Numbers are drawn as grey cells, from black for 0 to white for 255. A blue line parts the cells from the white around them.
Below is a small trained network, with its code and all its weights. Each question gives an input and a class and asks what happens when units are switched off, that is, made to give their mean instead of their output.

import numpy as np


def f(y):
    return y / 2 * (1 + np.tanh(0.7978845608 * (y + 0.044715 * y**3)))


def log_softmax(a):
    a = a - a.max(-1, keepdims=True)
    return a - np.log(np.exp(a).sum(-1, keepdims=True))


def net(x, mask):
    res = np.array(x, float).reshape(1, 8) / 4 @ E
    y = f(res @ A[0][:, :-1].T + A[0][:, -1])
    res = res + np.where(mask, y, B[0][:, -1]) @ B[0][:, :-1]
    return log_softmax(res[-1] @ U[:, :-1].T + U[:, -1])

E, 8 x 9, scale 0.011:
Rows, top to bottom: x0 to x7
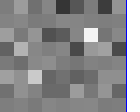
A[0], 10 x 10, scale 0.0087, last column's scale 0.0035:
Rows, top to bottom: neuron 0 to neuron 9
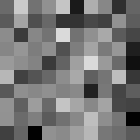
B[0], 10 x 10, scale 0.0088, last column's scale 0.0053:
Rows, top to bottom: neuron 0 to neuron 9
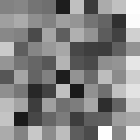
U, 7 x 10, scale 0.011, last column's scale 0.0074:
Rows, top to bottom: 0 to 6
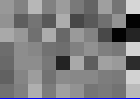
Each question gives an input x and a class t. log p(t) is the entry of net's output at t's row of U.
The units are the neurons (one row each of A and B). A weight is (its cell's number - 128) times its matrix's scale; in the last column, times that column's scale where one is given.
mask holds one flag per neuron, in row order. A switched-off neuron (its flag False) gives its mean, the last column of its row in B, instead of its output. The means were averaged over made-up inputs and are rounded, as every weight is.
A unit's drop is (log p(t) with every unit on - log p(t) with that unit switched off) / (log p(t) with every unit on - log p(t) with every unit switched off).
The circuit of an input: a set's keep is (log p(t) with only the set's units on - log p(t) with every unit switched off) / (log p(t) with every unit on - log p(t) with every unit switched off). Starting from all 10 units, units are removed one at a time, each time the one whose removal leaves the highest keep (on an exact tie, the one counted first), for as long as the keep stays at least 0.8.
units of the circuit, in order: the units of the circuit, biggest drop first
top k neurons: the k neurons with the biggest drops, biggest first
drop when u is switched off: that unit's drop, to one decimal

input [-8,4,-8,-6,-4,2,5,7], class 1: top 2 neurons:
[neuron 6; neuron 1]
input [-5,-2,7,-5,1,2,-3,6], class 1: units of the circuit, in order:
[neuron 8]
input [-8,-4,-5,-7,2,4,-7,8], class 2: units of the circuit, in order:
[neuron 2; neuron 7]
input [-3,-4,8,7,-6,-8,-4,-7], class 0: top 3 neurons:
[neuron 9; neuron 6; neuron 0]
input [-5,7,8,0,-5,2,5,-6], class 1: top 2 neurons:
[neuron 4; neuron 8]
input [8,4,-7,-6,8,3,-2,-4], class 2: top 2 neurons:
[neuron 1; neuron 9]
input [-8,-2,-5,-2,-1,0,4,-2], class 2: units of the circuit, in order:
[neuron 7; neuron 2]
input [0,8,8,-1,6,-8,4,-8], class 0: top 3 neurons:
[neuron 9; neuron 6; neuron 7]
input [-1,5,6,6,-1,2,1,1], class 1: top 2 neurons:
[neuron 4; neuron 8]
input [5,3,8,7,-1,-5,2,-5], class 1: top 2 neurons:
[neuron 4; neuron 8]
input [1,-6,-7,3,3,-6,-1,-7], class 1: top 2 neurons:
[neuron 6; neuron 5]
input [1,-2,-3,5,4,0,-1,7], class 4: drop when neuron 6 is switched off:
-0.1
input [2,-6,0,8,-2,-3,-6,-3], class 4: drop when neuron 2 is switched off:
0.0
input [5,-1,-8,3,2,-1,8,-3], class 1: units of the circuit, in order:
[neuron 6]
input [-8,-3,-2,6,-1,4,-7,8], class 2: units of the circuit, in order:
[neuron 2; neuron 7]
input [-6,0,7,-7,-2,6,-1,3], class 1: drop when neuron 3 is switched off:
-0.1
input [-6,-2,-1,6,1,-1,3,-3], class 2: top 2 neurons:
[neuron 7; neuron 2]
